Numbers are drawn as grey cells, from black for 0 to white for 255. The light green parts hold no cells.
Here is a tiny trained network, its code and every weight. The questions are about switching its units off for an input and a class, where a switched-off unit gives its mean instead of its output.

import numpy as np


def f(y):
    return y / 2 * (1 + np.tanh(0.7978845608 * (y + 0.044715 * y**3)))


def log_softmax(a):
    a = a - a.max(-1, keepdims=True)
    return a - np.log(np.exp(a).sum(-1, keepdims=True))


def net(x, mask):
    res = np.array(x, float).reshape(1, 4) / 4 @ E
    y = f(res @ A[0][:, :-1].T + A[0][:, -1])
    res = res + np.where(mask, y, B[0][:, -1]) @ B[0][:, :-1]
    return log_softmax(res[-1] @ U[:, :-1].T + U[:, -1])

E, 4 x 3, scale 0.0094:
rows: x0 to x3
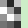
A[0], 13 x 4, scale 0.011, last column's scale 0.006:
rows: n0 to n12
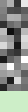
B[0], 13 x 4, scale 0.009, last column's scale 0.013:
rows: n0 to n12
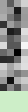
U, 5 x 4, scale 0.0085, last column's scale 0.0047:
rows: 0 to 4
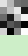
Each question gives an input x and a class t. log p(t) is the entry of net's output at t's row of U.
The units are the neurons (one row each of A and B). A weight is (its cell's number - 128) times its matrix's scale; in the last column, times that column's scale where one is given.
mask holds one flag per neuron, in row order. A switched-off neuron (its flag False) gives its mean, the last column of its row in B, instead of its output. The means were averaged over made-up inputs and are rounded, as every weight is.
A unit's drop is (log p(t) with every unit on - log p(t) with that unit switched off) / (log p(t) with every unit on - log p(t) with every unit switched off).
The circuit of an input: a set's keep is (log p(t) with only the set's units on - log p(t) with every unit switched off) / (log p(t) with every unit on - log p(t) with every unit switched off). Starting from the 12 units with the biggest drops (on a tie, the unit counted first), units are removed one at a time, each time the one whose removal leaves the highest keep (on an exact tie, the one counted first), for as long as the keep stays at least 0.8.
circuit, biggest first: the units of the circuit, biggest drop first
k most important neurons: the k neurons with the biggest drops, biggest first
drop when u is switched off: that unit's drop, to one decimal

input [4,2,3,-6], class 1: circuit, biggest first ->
(n4 n6 n8)
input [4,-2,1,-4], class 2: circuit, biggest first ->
(n6 n4)
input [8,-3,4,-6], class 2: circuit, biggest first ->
(n6)
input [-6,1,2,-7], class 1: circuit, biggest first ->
(n4 n9)
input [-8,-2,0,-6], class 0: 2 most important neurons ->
(n11 n2)
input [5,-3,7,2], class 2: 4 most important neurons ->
(n6 n4 n9 n1)
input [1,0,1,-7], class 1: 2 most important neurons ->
(n4 n6)
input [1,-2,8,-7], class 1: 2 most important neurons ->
(n6 n4)
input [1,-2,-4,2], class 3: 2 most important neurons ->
(n6 n9)
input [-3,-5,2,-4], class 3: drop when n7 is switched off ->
-0.1
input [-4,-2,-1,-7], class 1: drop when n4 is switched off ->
0.3
